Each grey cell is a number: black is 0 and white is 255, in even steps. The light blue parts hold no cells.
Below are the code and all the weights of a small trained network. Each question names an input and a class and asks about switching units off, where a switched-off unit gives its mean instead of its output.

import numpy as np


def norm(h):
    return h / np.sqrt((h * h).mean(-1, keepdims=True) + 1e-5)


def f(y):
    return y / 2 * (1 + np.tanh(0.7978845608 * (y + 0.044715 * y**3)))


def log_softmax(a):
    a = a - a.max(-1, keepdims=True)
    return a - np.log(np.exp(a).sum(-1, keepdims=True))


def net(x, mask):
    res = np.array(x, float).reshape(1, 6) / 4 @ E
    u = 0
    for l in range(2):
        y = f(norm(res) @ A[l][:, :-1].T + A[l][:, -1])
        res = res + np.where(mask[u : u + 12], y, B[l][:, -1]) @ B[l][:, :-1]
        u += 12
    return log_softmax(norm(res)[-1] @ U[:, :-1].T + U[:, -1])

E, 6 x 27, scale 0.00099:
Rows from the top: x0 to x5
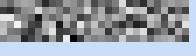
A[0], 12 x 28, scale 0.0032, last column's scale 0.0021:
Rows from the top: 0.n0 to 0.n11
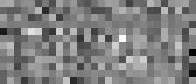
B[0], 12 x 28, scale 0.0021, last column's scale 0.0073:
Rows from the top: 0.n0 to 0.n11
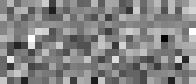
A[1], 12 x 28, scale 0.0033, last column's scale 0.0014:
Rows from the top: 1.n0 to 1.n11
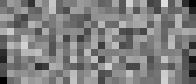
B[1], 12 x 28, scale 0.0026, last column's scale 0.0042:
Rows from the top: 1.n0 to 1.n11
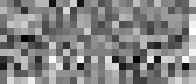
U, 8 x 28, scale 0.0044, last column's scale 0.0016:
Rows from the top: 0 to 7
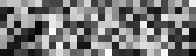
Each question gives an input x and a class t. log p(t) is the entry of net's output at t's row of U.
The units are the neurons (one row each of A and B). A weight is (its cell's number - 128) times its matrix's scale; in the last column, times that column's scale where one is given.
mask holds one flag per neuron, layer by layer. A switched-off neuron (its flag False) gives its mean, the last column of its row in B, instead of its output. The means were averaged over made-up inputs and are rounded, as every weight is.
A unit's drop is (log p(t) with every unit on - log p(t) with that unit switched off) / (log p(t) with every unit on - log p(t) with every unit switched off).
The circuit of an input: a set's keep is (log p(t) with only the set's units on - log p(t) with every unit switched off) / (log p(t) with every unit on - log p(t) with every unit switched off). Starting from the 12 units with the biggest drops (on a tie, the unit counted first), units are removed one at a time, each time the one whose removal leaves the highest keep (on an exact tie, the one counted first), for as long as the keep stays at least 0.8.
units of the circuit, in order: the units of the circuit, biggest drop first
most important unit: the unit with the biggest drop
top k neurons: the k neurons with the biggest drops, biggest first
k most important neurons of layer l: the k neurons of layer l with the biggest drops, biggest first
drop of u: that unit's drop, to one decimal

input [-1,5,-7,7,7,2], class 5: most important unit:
1.n0
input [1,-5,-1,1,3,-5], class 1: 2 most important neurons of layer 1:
1.n4, 1.n6
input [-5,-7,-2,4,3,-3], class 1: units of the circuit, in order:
0.n11, 1.n6
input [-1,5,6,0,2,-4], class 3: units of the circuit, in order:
0.n4, 0.n6
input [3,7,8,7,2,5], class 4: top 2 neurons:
0.n8, 0.n4
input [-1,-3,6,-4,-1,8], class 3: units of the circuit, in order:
0.n4, 1.n9
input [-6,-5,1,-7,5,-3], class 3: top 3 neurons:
0.n6, 0.n4, 1.n9
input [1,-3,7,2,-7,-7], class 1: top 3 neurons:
1.n6, 1.n4, 0.n4
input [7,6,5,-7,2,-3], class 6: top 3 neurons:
0.n1, 0.n9, 1.n5
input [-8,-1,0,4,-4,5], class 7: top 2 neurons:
0.n11, 0.n4
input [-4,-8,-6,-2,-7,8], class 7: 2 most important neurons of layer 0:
0.n11, 0.n5
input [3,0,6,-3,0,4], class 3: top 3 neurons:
0.n4, 1.n9, 0.n9
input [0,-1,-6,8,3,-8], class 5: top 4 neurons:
0.n1, 0.n5, 0.n6, 1.n8
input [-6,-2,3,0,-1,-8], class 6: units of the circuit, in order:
0.n6
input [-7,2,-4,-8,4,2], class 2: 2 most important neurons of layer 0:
0.n8, 0.n11
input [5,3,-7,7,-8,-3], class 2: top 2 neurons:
0.n11, 0.n5
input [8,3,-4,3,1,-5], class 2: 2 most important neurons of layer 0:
0.n5, 0.n11
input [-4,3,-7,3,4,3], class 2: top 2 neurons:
0.n8, 1.n8
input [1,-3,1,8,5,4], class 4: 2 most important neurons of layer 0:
0.n8, 0.n2
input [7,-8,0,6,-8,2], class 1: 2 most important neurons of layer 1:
1.n6, 1.n7
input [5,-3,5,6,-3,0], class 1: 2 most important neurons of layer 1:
1.n6, 1.n7
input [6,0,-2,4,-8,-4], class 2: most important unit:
0.n1
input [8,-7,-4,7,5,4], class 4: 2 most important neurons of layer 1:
1.n3, 1.n0
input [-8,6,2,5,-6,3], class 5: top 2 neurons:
0.n5, 0.n1
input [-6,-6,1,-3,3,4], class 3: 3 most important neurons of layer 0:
0.n4, 0.n6, 0.n1
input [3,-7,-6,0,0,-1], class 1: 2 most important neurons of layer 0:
0.n8, 0.n4
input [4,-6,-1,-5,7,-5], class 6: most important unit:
0.n6
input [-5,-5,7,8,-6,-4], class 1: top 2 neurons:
1.n6, 1.n4
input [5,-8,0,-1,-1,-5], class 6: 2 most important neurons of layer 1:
1.n5, 1.n3
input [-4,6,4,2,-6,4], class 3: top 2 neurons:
0.n4, 1.n9
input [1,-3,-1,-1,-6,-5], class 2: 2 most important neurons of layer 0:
0.n5, 0.n1
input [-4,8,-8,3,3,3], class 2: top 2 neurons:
1.n8, 0.n11
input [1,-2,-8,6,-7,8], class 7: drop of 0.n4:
0.2
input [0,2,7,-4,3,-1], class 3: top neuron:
1.n9
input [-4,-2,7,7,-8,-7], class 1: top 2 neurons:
1.n6, 1.n4
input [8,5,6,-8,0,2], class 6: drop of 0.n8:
0.4
